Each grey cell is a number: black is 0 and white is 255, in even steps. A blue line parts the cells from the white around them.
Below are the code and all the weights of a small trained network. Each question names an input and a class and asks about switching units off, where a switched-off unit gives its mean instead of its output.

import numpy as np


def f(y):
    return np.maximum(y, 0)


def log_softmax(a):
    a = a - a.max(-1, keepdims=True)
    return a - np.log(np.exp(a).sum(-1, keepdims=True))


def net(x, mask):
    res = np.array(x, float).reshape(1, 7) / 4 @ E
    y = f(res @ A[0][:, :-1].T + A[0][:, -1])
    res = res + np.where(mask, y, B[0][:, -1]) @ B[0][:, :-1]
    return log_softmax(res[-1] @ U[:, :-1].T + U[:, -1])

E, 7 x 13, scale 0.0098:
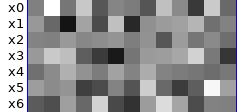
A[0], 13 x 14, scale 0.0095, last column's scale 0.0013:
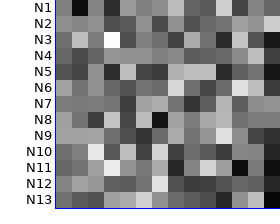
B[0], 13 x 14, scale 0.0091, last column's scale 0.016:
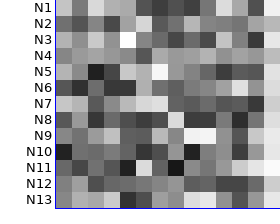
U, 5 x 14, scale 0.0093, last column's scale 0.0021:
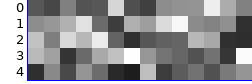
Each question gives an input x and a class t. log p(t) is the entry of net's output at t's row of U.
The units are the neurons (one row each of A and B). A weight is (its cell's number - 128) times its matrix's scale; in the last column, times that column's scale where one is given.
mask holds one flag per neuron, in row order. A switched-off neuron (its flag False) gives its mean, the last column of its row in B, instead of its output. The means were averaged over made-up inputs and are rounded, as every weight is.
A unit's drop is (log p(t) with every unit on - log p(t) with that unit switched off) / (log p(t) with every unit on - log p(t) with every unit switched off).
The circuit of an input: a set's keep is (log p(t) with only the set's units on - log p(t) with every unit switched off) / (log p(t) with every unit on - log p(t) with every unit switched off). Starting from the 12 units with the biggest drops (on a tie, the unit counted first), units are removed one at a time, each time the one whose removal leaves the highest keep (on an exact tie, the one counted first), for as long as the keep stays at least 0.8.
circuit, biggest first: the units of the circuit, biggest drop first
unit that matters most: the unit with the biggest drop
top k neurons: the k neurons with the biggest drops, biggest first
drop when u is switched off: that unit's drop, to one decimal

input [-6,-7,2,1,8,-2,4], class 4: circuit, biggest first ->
(N10)
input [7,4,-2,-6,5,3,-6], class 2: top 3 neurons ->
(N3 N9 N5)
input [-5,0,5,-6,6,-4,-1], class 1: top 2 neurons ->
(N13 N3)
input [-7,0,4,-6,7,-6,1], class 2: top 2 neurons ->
(N1 N9)
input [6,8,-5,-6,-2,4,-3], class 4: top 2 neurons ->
(N8 N9)
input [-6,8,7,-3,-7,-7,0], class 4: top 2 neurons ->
(N8 N6)
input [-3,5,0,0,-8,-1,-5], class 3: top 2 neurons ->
(N7 N10)
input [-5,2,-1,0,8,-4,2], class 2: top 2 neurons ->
(N1 N6)
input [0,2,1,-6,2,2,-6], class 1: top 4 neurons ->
(N13 N5 N4 N3)
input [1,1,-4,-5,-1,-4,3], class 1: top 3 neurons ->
(N13 N6 N2)
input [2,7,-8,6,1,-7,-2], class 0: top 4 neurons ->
(N11 N10 N13 N12)
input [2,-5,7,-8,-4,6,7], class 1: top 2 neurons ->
(N13 N11)
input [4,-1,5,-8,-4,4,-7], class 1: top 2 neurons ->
(N13 N5)
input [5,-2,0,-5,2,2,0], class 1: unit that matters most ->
N13
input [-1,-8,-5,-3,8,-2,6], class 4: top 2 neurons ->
(N10 N7)
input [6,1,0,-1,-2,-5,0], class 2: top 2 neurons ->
(N3 N6)
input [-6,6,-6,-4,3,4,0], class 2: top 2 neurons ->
(N1 N10)
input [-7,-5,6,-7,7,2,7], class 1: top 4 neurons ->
(N13 N3 N4 N1)
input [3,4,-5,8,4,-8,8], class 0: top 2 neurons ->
(N11 N13)
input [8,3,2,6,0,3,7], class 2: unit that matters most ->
N3
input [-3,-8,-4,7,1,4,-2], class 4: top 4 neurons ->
(N10 N13 N12 N4)
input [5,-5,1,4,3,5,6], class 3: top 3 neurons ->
(N5 N11 N1)
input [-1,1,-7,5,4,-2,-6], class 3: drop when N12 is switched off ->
0.2
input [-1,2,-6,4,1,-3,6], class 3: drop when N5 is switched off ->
1.1
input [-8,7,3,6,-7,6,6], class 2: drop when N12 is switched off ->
0.1
